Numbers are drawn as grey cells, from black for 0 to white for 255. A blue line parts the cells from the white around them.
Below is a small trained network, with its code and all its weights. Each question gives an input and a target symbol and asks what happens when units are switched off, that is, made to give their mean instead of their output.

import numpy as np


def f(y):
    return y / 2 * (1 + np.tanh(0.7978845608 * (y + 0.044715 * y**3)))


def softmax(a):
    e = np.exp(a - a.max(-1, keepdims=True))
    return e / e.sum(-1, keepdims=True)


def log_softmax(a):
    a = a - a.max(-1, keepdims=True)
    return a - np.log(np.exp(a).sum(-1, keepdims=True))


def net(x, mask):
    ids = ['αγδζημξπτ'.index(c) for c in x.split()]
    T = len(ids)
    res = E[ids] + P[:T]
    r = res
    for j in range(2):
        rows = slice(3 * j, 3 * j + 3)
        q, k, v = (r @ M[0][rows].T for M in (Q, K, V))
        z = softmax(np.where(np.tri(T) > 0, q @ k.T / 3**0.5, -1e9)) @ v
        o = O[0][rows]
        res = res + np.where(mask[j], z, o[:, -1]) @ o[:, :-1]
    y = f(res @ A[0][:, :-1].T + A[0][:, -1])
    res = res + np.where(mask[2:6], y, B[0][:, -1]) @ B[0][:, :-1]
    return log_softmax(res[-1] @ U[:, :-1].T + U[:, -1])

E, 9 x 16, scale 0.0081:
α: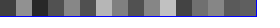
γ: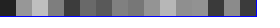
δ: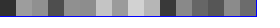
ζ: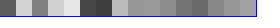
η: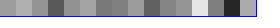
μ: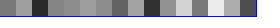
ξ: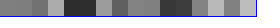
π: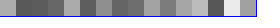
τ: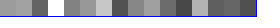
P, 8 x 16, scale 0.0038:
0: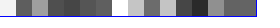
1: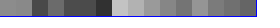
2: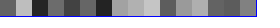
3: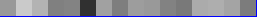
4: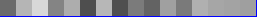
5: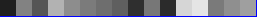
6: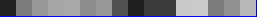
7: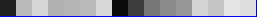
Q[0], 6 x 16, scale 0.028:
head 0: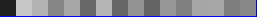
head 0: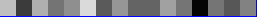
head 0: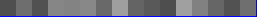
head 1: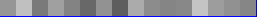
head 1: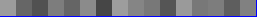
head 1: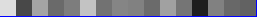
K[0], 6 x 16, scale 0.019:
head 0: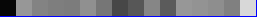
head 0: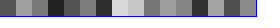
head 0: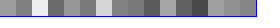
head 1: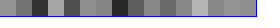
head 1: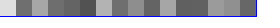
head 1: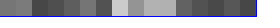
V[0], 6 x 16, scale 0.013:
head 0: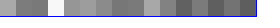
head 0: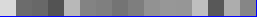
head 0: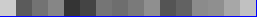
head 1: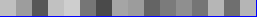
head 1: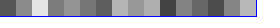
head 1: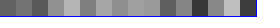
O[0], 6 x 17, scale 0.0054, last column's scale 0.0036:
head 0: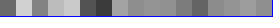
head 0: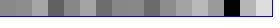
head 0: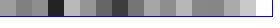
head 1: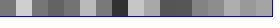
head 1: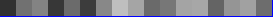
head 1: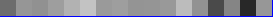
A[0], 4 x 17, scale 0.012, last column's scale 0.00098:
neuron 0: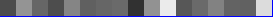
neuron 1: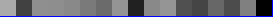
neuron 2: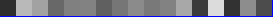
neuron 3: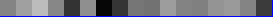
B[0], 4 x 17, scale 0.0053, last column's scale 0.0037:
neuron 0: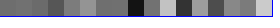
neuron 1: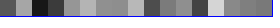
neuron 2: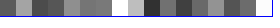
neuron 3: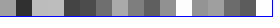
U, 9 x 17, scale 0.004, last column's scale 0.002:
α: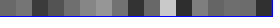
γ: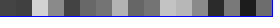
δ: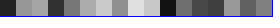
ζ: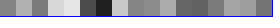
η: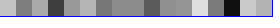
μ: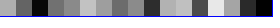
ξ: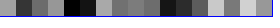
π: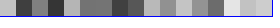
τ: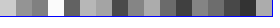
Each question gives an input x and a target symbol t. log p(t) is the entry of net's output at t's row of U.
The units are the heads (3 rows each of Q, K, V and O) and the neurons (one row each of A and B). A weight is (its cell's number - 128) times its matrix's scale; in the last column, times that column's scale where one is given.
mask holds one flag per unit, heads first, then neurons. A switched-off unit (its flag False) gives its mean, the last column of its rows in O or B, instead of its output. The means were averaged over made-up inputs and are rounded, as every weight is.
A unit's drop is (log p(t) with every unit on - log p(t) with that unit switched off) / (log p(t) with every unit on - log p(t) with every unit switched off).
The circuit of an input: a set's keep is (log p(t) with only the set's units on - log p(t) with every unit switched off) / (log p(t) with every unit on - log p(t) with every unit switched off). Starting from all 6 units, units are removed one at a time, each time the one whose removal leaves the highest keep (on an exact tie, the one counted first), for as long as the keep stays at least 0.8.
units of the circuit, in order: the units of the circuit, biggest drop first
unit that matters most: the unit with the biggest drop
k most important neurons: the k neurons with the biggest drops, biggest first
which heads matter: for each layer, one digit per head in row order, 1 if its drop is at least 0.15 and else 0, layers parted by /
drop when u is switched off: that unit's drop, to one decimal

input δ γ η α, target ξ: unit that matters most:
head 1
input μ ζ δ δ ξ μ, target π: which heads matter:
10
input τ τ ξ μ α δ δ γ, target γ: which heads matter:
11
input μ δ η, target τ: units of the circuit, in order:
head 1; head 0
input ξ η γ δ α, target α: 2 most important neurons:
neuron 0; neuron 3
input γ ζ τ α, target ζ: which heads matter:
10
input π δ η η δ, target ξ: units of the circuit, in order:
head 1; head 0
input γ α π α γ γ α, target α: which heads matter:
01
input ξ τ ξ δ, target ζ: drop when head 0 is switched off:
1.0
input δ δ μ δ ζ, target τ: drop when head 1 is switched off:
0.8
